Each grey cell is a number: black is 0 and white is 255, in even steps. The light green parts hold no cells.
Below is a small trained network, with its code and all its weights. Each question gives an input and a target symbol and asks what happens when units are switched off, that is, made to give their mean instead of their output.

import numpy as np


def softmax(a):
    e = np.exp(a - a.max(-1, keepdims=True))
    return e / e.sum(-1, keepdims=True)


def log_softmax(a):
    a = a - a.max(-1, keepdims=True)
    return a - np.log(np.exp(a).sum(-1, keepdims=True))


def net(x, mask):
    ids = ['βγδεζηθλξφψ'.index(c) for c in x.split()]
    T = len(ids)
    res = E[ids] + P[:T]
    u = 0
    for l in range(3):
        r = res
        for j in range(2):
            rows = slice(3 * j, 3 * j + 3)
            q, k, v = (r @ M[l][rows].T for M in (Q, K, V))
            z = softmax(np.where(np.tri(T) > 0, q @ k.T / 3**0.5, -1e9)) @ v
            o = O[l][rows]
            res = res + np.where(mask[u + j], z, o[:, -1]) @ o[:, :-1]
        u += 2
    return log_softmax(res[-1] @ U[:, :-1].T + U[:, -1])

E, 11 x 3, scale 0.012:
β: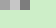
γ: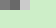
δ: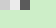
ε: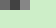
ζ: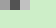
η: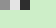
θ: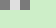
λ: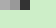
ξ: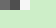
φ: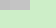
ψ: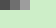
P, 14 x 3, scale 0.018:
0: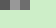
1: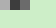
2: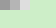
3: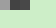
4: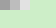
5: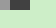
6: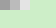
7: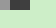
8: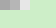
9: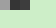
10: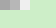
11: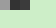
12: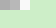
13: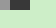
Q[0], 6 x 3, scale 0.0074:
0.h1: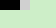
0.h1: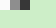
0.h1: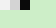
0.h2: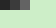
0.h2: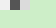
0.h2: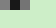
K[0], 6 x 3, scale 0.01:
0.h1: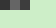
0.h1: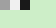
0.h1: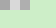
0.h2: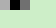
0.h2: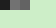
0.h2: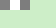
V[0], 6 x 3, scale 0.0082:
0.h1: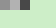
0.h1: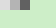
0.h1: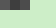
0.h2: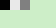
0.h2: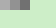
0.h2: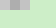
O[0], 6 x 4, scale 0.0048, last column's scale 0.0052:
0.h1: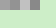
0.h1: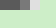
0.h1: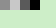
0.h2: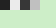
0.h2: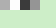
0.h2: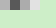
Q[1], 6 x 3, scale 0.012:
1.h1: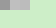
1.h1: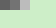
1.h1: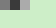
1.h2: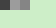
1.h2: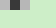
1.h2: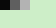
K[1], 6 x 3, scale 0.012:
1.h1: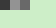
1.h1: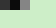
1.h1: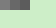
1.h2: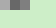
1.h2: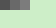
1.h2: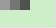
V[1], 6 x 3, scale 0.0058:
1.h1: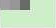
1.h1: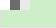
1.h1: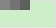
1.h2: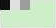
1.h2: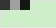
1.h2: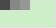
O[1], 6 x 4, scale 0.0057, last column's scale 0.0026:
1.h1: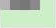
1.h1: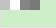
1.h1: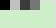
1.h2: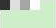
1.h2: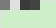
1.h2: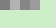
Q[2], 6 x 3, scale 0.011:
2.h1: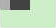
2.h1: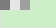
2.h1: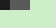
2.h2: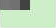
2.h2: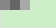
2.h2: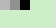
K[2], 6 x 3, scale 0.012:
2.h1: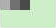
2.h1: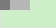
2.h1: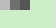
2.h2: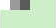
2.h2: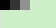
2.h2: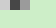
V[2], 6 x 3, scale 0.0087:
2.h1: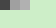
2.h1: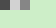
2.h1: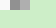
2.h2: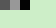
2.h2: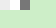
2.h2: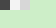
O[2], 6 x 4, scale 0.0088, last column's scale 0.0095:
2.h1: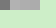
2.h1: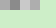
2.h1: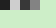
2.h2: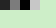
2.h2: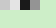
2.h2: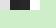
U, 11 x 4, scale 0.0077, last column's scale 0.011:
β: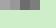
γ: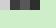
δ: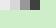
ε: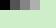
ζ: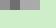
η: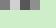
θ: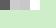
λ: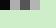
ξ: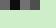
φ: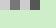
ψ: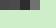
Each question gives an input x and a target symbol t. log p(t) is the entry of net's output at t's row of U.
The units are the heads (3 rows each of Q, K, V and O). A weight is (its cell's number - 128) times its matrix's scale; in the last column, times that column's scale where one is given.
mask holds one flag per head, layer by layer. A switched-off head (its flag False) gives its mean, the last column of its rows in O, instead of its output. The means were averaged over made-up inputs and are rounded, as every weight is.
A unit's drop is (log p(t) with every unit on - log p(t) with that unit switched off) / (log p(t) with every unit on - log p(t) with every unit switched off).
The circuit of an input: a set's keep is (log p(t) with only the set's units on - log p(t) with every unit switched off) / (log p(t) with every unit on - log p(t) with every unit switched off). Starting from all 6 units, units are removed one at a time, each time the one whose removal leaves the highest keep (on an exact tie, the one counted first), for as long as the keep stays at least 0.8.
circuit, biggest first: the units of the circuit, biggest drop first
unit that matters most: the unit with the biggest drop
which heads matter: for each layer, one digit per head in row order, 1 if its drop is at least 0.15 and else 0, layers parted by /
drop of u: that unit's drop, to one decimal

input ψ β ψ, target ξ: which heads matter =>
01 / 11 / 11
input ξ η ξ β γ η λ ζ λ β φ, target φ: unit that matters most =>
1.h2
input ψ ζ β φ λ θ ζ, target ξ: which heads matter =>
01 / 11 / 01
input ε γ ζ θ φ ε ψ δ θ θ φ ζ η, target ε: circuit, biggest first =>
[2.h2; 1.h1; 0.h2]
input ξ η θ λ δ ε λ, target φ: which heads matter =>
01 / 01 / 11
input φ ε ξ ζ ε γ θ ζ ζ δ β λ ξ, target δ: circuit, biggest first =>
[2.h2; 0.h1]
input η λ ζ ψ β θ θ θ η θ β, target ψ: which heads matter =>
01 / 11 / 01
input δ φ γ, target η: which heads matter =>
00 / 01 / 11
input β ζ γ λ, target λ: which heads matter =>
01 / 00 / 11
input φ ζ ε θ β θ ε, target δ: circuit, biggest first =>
[2.h2; 1.h1]
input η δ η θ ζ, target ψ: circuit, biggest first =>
[2.h2; 1.h2; 0.h2]
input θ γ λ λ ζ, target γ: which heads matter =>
01 / 01 / 11
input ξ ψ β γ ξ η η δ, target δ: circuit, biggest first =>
[1.h1; 2.h2]
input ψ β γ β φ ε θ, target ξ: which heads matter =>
01 / 11 / 01
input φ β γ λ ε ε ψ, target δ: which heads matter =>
10 / 00 / 01
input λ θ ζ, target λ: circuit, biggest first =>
[2.h2; 2.h1]
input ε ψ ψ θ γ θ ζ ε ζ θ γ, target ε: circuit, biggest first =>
[2.h2; 1.h1; 0.h2]
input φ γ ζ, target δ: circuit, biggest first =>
[2.h2; 1.h1]
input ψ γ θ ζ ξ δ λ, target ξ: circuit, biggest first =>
[2.h2; 1.h1; 0.h2; 1.h2]
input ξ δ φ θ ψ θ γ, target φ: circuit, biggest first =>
[2.h2]
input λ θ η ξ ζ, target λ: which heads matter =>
00 / 10 / 01
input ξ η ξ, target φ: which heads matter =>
01 / 01 / 11
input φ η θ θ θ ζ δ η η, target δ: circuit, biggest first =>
[2.h2]
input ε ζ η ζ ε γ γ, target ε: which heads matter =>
01 / 10 / 01
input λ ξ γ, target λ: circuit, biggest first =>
[2.h2; 1.h2; 2.h1]
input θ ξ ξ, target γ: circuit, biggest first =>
[2.h2; 1.h2]
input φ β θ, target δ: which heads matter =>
00 / 00 / 01
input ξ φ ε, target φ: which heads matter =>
00 / 01 / 11
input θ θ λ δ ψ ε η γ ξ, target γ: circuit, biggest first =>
[1.h2; 2.h2]
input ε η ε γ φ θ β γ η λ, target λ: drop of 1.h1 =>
0.3
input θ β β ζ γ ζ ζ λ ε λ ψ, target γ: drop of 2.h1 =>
0.2
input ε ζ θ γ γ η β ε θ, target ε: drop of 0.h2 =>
0.3
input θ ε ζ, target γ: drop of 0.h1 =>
0.1
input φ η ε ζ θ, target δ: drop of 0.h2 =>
0.0
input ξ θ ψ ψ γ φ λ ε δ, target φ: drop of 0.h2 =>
0.3
